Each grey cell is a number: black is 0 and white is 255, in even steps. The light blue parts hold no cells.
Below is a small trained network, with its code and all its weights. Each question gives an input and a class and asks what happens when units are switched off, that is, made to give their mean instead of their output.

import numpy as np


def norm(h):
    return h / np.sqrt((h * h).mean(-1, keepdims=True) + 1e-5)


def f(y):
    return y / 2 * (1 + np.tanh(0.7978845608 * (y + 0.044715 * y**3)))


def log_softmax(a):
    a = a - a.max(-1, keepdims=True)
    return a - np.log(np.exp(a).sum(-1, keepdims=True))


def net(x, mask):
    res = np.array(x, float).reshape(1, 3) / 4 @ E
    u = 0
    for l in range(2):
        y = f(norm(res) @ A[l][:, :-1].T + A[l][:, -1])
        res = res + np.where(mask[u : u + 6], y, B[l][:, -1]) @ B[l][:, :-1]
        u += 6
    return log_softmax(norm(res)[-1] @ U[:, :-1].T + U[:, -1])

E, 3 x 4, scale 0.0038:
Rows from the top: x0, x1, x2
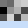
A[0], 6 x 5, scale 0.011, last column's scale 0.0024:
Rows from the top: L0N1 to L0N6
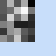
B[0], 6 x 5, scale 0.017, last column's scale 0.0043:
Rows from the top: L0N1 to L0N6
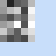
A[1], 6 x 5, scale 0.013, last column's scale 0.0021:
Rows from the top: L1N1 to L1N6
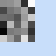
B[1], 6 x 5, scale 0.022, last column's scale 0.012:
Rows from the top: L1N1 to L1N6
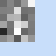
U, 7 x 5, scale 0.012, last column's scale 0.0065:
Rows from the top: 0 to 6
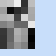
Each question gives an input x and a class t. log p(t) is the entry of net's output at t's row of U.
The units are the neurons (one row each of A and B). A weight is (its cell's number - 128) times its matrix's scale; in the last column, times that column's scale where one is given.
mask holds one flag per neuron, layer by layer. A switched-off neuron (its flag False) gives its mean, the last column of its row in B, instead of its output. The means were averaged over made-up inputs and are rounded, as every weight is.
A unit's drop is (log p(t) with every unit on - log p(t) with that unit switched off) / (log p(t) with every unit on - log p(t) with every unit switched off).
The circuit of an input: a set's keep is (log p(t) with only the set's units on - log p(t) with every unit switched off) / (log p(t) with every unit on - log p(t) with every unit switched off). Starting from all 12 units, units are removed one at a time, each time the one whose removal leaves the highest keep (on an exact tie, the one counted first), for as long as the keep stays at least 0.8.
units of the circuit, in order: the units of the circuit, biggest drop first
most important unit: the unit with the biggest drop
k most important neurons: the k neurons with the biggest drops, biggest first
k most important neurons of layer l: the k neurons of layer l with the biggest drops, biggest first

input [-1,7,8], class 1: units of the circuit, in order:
L0N1
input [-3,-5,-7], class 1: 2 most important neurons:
L0N5, L1N6
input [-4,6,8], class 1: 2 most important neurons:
L0N3, L0N1
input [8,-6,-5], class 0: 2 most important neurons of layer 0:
L0N2, L0N5
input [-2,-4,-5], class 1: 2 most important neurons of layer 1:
L1N6, L1N1
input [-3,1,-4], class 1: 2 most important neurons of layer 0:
L0N6, L0N2
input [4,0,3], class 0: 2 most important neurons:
L0N2, L0N6
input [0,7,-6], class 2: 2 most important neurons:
L0N5, L0N3
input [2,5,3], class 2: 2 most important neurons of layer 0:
L0N5, L0N6
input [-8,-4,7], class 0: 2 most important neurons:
L0N4, L0N6
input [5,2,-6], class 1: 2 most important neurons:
L0N6, L0N4
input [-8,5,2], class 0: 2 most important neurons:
L0N4, L1N6
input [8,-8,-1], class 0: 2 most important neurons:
L0N2, L0N5
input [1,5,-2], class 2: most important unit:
L0N5
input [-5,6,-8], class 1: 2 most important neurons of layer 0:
L0N6, L0N2
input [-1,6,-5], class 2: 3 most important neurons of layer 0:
L0N5, L0N3, L0N1
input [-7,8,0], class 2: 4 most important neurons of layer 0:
L0N5, L0N2, L0N3, L0N6
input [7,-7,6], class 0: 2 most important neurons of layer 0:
L0N2, L0N5
